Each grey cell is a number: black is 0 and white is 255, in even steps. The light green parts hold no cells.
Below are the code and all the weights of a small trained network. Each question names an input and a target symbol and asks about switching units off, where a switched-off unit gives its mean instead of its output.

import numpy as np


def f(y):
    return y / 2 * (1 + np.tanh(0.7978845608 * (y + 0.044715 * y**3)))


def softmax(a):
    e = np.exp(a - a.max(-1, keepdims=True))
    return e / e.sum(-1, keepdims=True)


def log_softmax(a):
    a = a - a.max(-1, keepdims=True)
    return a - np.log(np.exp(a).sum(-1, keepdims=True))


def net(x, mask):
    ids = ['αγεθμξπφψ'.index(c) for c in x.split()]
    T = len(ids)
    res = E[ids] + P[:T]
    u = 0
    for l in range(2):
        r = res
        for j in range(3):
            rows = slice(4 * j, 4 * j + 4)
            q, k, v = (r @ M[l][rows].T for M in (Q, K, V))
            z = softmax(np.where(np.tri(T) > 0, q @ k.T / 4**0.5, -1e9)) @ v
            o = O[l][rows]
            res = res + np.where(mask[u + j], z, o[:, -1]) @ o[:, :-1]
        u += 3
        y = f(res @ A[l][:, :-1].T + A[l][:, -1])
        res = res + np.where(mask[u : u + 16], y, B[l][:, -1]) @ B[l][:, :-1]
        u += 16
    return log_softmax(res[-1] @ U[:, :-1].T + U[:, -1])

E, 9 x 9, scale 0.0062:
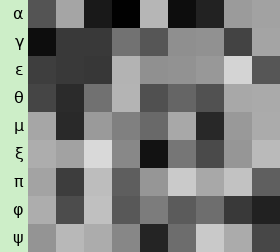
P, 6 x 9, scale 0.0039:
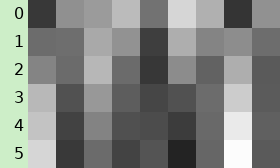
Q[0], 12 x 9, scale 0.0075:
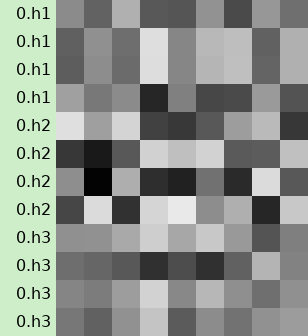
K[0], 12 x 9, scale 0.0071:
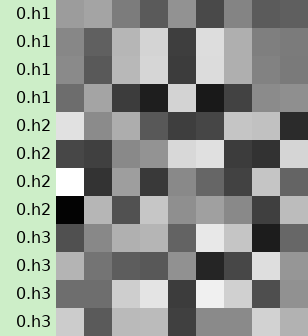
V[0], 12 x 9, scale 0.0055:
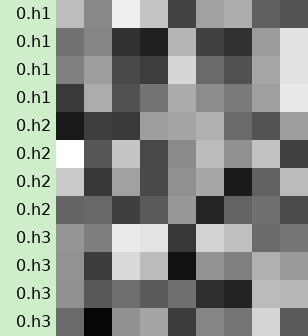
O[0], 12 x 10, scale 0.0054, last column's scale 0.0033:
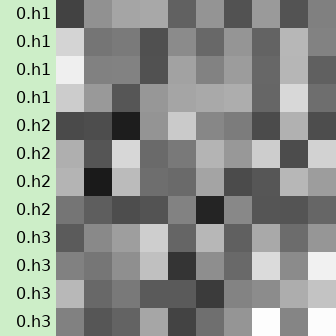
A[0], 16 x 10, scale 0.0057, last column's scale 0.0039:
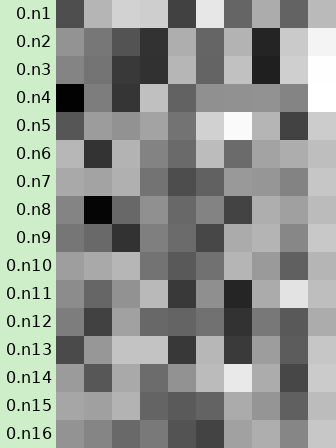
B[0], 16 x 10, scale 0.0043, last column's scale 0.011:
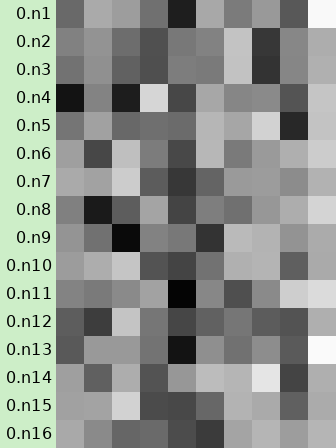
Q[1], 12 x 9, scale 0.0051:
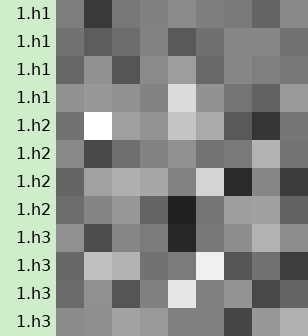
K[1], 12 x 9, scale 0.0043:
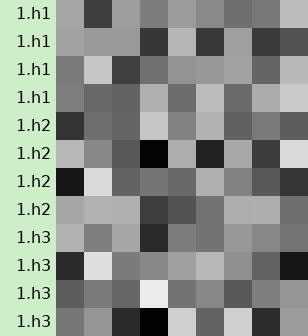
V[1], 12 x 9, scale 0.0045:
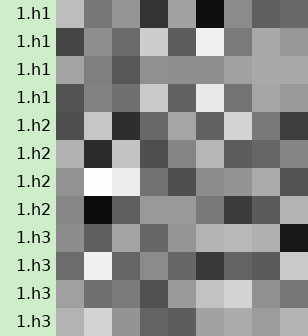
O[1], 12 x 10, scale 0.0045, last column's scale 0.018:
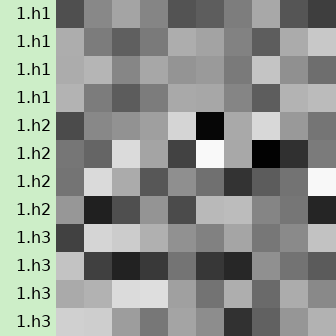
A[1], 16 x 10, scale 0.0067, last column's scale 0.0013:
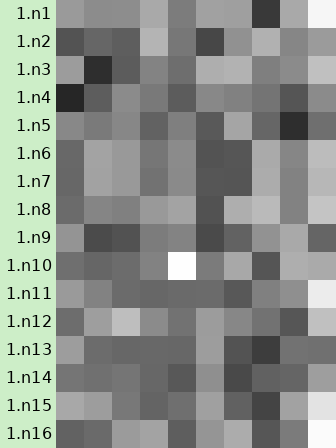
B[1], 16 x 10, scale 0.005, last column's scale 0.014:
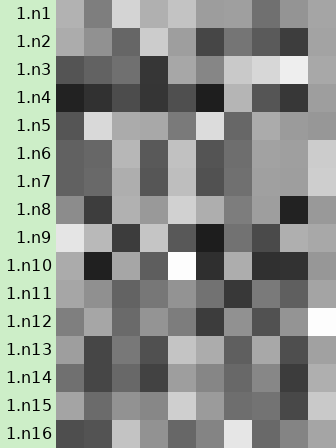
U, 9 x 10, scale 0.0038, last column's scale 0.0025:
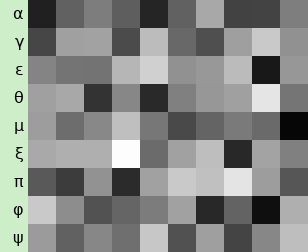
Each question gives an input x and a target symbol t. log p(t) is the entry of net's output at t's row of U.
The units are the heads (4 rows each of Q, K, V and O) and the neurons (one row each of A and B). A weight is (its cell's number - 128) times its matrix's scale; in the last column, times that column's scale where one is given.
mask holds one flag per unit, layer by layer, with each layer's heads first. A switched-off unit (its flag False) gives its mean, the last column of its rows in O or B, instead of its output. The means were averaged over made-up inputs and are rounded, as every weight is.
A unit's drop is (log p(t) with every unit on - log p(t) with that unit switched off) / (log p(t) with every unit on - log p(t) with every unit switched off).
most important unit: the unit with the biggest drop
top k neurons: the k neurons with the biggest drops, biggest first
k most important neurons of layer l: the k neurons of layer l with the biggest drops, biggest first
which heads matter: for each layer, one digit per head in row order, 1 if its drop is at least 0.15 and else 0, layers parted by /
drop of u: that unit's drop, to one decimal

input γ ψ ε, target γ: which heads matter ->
010 / 010
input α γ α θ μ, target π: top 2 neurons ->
(1.n3 0.n6)
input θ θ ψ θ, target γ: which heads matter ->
010 / 010
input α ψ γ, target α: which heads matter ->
101 / 100
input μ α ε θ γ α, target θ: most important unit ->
1.h1
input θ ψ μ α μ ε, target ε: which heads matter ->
001 / 110
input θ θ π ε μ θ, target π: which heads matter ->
111 / 010
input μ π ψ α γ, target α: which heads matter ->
011 / 100
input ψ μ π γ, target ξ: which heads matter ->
010 / 101
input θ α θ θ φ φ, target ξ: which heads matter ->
110 / 011
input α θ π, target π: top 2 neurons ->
(0.n14 1.n3)
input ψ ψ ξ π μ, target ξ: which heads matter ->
011 / 101
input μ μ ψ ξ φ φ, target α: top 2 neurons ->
(0.n12 0.n4)
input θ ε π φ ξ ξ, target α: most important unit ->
0.h1
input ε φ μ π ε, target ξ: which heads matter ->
010 / 011
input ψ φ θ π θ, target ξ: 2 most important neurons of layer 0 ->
(0.n14 0.n5)
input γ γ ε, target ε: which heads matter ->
011 / 010
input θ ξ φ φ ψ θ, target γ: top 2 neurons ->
(0.n10 0.n15)
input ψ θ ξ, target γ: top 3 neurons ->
(0.n5 0.n1 0.n8)
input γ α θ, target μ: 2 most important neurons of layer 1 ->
(1.n2 1.n9)
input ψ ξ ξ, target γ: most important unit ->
1.h2
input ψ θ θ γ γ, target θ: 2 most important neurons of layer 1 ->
(1.n9 1.n3)
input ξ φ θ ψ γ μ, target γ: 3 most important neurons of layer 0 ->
(0.n10 0.n15 0.n7)
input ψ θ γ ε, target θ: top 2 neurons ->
(0.n9 1.n15)
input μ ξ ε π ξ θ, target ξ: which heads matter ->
010 / 011
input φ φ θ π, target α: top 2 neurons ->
(1.n4 0.n12)
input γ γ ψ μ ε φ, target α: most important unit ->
0.h3
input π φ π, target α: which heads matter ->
100 / 000
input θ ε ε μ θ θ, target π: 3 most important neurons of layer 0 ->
(0.n6 0.n4 0.n8)
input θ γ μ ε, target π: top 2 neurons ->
(1.n3 0.n4)
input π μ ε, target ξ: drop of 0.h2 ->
0.3
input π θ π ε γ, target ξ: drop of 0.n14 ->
0.2
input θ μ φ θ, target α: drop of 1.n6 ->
0.0
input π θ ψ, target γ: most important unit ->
1.h2
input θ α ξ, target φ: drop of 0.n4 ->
0.1
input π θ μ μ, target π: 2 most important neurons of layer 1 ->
(1.n3 1.n13)
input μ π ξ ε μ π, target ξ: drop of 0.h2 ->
0.3
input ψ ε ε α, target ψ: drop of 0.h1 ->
0.3
